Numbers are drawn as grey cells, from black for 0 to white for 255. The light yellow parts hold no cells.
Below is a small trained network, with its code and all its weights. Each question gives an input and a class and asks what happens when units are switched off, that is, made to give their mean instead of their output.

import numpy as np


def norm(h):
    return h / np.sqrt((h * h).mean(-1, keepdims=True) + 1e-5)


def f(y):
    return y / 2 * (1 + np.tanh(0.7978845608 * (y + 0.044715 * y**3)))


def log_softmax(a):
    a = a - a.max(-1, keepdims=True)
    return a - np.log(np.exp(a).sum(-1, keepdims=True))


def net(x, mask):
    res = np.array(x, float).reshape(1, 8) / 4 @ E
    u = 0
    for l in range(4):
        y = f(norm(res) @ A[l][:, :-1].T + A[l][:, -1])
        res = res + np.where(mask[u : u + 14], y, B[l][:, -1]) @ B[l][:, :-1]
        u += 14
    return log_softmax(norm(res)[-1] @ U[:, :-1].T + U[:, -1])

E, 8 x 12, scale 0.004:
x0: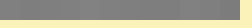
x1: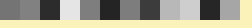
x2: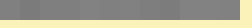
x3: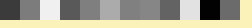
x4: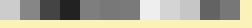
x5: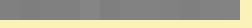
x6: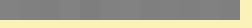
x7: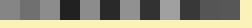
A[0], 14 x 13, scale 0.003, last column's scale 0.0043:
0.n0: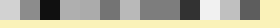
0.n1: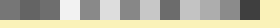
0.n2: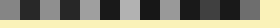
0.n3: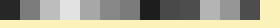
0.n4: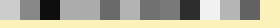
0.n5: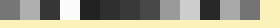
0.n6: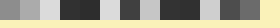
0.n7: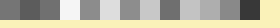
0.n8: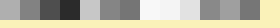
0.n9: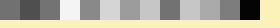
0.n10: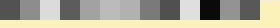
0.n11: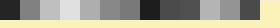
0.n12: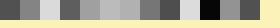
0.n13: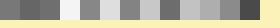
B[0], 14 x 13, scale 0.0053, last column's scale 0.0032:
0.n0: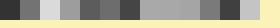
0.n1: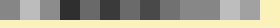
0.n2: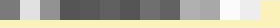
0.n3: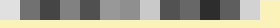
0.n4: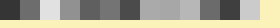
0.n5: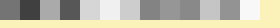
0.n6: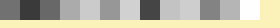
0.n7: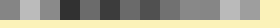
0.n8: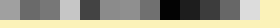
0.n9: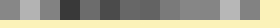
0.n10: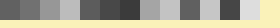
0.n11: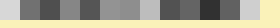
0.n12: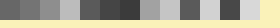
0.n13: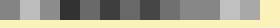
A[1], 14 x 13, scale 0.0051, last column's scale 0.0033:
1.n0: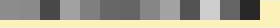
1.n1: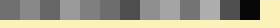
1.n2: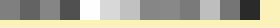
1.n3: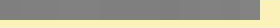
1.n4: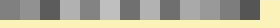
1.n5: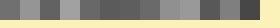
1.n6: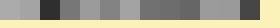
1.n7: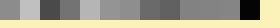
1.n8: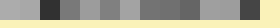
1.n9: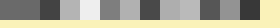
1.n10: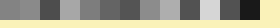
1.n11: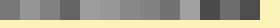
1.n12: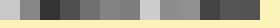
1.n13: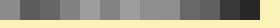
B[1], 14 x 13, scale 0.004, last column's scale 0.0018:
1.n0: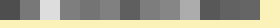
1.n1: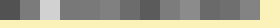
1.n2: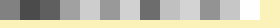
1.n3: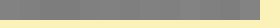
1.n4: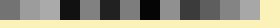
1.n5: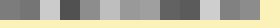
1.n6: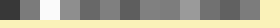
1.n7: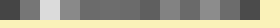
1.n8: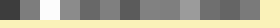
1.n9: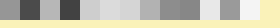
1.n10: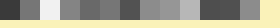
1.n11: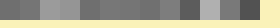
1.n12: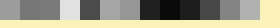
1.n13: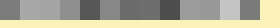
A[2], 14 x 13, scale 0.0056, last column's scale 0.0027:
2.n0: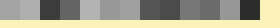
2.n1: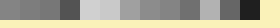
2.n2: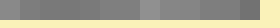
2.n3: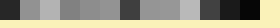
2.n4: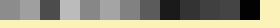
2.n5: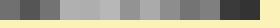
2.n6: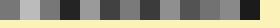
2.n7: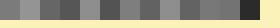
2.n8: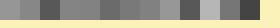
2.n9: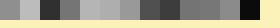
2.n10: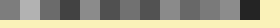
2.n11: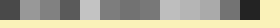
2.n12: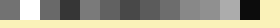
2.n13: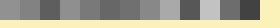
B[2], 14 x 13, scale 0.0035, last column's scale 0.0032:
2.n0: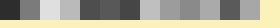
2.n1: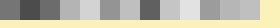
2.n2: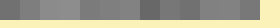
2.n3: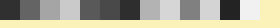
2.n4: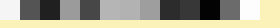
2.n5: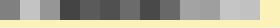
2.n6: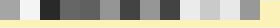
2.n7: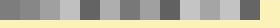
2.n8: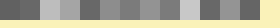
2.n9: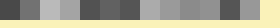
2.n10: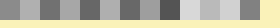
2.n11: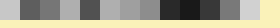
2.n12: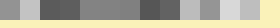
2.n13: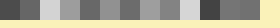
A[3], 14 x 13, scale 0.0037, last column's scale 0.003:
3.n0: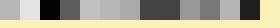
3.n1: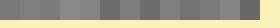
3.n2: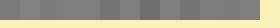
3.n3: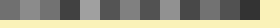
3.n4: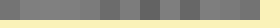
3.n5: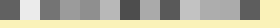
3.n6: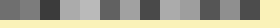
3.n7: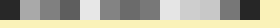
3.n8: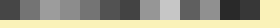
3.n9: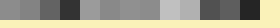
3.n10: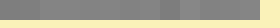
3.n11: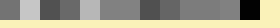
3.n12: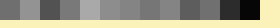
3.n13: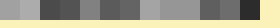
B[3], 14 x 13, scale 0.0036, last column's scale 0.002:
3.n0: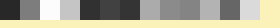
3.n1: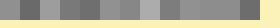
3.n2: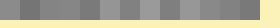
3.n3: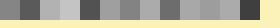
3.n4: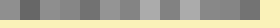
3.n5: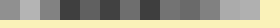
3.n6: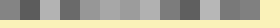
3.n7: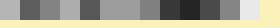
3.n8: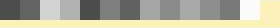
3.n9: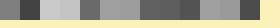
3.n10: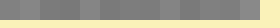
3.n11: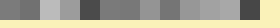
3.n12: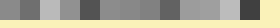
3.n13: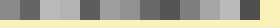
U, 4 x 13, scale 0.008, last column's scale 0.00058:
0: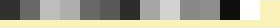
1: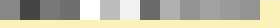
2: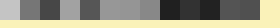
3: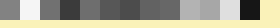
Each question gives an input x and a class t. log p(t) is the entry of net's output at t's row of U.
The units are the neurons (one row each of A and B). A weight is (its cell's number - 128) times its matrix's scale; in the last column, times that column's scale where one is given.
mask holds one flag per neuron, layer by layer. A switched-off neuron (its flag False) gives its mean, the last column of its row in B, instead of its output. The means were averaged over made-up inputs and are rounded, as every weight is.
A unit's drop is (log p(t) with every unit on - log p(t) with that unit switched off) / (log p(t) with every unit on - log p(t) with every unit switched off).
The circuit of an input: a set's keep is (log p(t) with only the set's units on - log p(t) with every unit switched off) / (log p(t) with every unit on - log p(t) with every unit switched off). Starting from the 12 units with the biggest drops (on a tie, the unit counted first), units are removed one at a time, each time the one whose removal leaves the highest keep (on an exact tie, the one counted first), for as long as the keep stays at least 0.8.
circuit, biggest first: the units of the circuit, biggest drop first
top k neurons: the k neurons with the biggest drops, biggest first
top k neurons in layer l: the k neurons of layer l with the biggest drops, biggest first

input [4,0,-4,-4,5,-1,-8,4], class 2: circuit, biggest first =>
[1.n12]
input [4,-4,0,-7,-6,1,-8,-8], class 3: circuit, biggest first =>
[0.n13; 0.n1; 0.n7]
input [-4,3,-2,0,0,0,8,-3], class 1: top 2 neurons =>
[0.n5; 0.n2]
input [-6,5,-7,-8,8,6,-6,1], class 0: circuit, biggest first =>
[0.n0; 0.n4]
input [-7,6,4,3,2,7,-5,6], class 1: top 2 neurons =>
[0.n5; 1.n9]
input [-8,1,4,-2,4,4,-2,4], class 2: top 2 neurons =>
[0.n8; 1.n12]
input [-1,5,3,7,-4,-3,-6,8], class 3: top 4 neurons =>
[0.n2; 0.n4; 0.n0; 2.n6]
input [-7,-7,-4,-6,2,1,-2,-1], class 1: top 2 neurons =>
[0.n6; 0.n10]
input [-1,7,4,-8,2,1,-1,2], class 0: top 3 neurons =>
[0.n0; 0.n6; 0.n4]
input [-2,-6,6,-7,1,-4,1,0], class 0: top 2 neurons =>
[0.n0; 0.n4]
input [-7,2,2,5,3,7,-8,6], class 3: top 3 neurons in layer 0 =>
[0.n2; 0.n4; 0.n0]
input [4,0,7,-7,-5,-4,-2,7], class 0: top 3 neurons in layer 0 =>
[0.n0; 0.n4; 0.n13]
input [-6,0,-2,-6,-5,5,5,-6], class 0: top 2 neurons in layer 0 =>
[0.n0; 0.n4]
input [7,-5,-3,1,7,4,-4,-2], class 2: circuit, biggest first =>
[0.n8]
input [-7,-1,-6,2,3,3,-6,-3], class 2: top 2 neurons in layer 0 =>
[0.n8; 0.n2]
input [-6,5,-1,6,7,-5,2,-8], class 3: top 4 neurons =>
[0.n3; 0.n11; 0.n13; 0.n1]
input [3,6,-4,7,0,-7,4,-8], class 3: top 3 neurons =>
[0.n13; 0.n1; 0.n7]
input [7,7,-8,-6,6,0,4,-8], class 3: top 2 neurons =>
[0.n6; 0.n13]
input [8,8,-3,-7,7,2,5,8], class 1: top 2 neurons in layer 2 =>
[2.n3; 2.n5]
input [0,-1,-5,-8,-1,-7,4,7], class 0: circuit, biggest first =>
[0.n4]
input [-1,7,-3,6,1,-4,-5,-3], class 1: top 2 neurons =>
[0.n5; 1.n9]
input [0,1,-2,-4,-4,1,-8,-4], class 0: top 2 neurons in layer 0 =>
[0.n0; 0.n4]
